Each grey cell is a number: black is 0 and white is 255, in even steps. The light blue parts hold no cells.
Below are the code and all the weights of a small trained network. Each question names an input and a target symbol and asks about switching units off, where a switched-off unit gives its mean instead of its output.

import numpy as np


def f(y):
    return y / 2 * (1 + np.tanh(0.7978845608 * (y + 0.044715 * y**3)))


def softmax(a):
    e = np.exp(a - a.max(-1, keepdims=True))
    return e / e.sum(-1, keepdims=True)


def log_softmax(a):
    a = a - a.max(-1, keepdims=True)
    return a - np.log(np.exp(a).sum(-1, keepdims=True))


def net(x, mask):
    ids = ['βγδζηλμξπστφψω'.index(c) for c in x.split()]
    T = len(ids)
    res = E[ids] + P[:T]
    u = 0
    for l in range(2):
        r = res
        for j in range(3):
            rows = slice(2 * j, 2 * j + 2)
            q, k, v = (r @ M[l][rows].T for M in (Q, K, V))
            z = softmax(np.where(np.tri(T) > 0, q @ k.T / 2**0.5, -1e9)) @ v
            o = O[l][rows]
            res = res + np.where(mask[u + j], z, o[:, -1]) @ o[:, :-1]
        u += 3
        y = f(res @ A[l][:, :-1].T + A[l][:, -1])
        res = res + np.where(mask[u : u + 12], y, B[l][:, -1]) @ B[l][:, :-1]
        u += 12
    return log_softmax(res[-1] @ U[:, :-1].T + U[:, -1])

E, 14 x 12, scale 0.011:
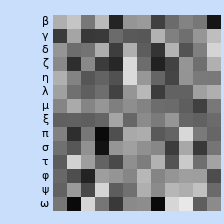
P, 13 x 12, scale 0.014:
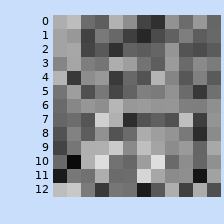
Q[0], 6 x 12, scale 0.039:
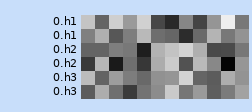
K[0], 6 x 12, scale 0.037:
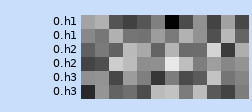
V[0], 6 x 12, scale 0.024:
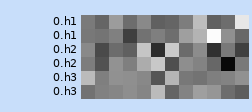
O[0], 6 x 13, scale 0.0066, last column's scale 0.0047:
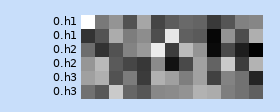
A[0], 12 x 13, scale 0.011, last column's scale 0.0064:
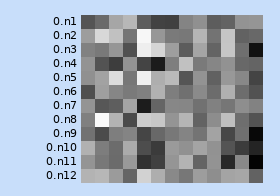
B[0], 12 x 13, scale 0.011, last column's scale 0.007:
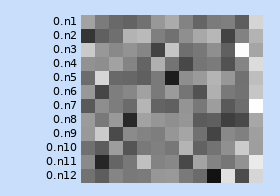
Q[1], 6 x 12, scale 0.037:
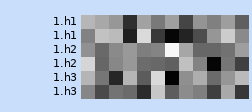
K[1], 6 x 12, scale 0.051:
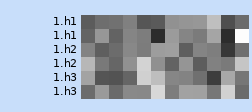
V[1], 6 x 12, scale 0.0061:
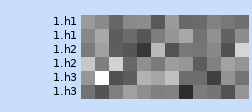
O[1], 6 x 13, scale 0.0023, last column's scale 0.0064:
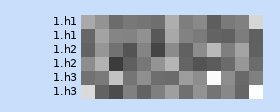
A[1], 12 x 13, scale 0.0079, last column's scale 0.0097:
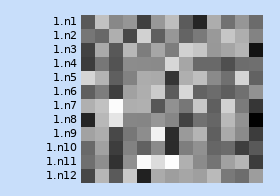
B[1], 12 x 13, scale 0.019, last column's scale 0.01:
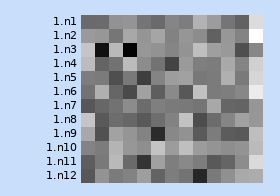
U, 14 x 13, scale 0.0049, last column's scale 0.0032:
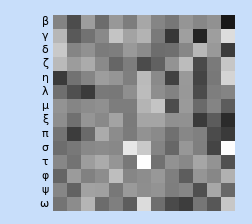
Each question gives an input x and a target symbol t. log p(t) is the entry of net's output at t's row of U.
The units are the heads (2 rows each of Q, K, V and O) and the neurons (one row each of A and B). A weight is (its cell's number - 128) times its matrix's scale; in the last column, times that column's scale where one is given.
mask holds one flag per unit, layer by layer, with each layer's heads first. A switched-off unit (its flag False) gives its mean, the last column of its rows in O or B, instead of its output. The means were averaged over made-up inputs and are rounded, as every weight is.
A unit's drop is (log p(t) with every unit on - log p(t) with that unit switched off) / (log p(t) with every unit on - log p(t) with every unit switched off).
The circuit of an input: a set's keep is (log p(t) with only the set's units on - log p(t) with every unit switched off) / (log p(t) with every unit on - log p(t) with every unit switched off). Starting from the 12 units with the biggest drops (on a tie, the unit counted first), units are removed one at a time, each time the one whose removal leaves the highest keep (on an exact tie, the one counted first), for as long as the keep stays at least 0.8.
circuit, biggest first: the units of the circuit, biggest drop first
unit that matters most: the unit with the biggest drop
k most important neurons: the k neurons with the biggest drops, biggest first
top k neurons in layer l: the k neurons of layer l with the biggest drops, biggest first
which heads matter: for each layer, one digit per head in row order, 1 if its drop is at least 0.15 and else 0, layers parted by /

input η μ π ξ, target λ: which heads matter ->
110 / 000
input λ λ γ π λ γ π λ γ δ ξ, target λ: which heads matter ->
100 / 000
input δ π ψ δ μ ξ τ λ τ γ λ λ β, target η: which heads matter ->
100 / 000
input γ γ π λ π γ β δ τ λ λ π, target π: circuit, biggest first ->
0.h1, 1.n4
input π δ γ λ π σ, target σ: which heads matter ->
110 / 000
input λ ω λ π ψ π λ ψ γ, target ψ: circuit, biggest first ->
0.h2, 1.n11, 1.n4, 0.n11
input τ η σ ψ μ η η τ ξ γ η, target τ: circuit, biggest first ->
0.h2, 1.n1
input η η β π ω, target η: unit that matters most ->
0.h1
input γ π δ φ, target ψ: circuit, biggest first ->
1.n11, 0.n3, 0.h2, 1.n4
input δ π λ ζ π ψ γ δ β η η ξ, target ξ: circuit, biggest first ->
0.h2, 1.n9, 1.n10, 1.n6
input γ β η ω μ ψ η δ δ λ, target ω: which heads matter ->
110 / 010
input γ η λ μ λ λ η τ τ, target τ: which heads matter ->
010 / 000
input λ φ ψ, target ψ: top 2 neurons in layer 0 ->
0.n11, 0.n5
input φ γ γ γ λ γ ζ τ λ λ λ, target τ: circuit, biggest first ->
0.h2
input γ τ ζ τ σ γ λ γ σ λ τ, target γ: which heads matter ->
100 / 000
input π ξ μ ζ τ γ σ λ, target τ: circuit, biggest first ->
0.h2, 1.n1
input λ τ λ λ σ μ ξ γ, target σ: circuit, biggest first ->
0.h2, 1.n10
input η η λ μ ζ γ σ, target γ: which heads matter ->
110 / 000
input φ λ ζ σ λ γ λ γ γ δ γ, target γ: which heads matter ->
100 / 000
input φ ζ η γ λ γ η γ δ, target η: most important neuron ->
1.n12
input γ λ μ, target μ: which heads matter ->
110 / 000
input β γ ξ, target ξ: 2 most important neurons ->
1.n9, 1.n10
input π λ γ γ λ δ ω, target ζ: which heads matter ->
100 / 000
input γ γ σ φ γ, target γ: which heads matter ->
010 / 000
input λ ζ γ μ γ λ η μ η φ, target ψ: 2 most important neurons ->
0.n3, 1.n11
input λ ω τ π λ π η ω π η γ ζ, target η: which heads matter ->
110 / 000
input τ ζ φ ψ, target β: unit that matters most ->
1.n3
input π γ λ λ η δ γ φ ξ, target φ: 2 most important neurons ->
1.n6, 1.n4
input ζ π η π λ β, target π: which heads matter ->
100 / 000
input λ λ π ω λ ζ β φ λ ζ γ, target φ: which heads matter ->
110 / 000
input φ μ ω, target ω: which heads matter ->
100 / 000
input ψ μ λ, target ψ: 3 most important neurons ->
1.n11, 1.n4, 0.n11
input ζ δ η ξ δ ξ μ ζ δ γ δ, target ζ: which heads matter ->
010 / 000
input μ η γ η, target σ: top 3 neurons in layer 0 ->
0.n8, 0.n7, 0.n6
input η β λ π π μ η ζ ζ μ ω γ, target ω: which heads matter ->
110 / 000
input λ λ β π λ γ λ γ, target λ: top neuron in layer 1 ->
1.n5
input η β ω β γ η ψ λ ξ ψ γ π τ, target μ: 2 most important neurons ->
1.n8, 0.n5
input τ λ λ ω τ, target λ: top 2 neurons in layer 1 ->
1.n5, 1.n6
